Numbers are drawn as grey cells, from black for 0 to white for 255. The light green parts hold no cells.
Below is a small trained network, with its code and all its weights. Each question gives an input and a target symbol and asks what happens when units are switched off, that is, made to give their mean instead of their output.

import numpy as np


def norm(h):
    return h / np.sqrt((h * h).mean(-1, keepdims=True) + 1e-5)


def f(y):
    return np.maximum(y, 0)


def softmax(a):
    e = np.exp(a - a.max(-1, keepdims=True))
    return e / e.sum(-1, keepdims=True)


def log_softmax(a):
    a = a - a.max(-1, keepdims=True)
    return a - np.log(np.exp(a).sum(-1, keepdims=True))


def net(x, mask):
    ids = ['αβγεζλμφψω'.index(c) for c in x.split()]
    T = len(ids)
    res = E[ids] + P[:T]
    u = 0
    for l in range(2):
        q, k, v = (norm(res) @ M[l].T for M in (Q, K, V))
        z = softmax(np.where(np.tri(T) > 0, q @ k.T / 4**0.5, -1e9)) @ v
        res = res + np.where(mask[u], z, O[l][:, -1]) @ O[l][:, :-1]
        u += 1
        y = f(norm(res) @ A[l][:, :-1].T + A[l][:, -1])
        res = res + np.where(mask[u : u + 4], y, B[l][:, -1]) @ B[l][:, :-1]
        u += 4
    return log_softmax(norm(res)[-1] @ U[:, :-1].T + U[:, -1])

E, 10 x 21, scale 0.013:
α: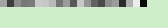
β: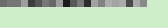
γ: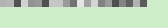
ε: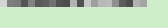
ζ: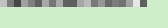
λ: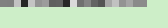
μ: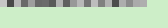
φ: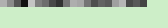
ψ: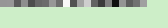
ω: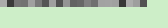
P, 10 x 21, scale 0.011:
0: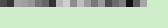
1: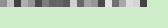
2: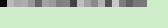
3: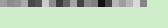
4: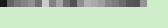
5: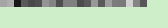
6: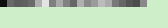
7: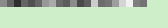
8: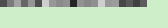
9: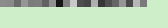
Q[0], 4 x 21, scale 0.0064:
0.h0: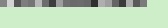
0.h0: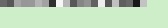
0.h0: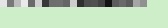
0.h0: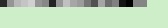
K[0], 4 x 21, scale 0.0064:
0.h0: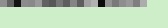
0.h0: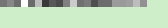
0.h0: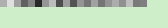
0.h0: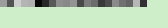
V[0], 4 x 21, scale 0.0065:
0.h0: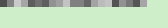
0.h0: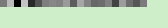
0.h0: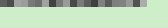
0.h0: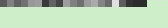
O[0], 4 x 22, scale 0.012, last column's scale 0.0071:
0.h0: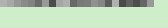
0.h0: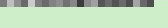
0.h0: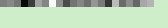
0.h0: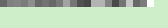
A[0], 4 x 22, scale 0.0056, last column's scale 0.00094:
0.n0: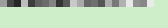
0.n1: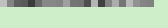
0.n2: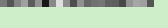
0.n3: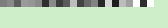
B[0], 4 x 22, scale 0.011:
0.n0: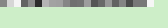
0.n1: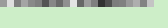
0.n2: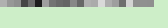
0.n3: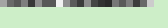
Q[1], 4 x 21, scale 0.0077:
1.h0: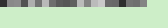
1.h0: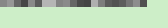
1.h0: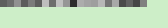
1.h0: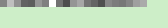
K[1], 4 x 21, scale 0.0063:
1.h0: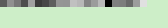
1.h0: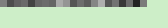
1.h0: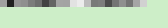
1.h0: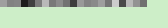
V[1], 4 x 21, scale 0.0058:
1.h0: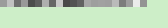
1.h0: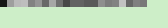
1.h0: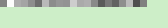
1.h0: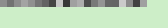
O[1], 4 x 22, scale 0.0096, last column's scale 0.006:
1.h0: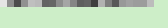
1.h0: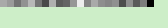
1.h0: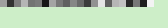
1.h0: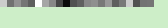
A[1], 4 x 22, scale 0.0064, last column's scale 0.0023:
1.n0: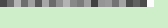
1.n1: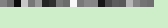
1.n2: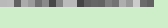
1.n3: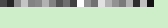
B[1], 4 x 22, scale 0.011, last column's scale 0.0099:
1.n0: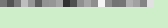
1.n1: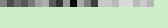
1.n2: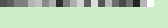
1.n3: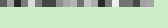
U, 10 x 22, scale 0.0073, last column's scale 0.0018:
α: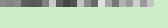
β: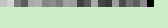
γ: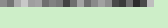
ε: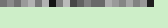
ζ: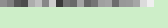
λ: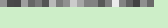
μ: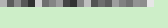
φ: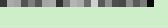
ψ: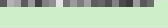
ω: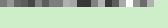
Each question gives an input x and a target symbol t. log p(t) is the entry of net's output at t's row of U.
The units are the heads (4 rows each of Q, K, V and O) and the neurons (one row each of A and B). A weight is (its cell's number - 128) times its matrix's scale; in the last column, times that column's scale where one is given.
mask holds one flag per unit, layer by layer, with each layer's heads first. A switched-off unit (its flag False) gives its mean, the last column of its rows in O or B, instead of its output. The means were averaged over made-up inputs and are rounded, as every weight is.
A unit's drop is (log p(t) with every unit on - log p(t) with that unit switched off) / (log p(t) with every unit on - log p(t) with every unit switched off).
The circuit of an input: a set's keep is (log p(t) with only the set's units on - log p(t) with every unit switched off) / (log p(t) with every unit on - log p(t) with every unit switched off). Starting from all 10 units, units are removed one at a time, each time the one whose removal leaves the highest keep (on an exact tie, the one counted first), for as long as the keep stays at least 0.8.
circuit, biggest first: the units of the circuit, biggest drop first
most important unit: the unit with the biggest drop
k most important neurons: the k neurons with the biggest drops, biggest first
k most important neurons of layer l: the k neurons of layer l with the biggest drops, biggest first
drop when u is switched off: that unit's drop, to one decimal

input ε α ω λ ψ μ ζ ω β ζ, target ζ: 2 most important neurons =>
[1.n1, 0.n0]
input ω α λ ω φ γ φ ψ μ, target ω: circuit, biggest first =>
[0.h0, 1.n2]
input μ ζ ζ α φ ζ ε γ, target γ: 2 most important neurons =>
[0.n0, 1.n2]
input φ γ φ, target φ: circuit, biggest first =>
[1.h0, 0.h0]
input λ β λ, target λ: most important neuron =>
[1.n3]
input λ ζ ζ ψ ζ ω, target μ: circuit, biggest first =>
[0.h0, 0.n3]
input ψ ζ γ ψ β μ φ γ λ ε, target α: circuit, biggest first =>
[0.h0, 0.n0]
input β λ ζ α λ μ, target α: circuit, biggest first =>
[0.h0, 0.n0]
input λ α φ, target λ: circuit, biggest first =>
[1.n3, 0.h0]
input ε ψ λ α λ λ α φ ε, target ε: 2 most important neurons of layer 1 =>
[1.n3, 1.n2]
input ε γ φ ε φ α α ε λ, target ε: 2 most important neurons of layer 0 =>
[0.n0, 0.n1]
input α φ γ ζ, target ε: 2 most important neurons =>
[1.n1, 0.n3]
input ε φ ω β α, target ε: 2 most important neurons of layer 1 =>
[1.n3, 1.n2]
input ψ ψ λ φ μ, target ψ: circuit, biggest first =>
[0.h0]
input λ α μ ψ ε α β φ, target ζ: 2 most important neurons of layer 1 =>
[1.n1, 1.n2]
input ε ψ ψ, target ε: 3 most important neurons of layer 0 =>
[0.n0, 0.n1, 0.n3]
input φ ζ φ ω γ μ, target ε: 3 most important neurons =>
[1.n1, 0.n3, 0.n0]
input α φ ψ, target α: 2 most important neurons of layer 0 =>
[0.n2, 0.n3]
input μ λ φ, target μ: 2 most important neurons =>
[0.n0, 1.n2]
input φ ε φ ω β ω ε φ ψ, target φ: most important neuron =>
[0.n3]
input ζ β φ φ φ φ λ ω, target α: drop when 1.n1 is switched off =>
0.0
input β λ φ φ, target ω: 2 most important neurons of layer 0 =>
[0.n3, 0.n0]
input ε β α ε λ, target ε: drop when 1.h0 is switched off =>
0.2
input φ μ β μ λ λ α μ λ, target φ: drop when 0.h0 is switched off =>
0.2
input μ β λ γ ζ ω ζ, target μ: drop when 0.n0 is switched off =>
0.1
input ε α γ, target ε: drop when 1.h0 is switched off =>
0.2
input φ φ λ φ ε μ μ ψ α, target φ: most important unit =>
1.h0
